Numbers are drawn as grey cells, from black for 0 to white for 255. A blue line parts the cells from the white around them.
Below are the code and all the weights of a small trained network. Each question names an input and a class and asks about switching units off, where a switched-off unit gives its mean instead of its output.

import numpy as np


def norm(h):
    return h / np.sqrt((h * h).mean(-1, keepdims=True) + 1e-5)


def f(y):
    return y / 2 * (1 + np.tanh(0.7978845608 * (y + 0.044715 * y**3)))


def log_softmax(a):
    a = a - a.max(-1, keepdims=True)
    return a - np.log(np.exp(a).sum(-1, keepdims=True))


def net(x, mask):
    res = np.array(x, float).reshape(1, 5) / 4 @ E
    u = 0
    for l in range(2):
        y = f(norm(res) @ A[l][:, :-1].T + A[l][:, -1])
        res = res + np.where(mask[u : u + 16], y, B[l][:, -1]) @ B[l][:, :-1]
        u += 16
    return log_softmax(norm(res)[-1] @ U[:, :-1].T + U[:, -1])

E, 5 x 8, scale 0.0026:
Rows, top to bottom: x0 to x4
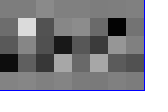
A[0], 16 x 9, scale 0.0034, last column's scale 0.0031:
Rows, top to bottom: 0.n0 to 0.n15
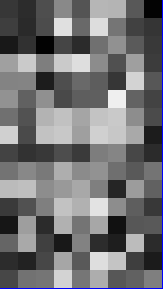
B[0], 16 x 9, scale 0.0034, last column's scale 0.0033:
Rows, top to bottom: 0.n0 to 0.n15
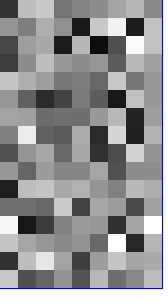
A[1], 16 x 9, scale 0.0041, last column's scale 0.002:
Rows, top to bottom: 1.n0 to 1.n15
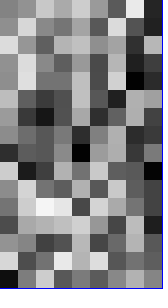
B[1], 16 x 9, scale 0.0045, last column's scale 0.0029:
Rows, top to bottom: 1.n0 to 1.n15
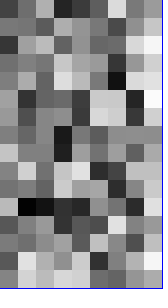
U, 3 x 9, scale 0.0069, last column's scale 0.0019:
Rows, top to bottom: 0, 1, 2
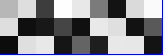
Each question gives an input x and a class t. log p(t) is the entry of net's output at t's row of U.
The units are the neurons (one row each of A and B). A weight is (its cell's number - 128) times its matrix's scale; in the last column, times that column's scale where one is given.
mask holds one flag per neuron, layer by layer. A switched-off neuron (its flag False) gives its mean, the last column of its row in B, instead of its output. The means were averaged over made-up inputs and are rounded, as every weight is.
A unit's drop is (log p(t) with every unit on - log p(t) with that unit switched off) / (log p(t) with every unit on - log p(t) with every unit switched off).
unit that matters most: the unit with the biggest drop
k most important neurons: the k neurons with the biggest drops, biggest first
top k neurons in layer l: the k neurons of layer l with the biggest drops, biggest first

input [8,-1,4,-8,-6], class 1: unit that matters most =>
0.n5
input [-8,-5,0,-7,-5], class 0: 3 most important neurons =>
[0.n7 0.n12 0.n2]
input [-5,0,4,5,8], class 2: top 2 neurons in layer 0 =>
[0.n2 0.n14]
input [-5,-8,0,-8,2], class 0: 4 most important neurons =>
[0.n7 0.n12 1.n11 0.n2]
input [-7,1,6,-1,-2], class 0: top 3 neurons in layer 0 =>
[0.n13 0.n12 0.n4]
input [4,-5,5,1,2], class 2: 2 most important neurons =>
[0.n12 1.n15]
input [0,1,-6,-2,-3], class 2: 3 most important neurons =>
[0.n3 0.n13 1.n12]
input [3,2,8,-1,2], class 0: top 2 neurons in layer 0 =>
[0.n13 0.n12]
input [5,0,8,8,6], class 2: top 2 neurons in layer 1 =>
[1.n15 1.n11]
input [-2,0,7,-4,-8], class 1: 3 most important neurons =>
[0.n5 0.n7 0.n14]
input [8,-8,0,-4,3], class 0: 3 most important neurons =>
[0.n7 0.n12 1.n11]
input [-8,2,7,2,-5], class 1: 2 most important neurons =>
[1.n6 1.n5]
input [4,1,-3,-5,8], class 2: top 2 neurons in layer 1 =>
[1.n0 1.n12]
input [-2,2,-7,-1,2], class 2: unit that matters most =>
1.n14
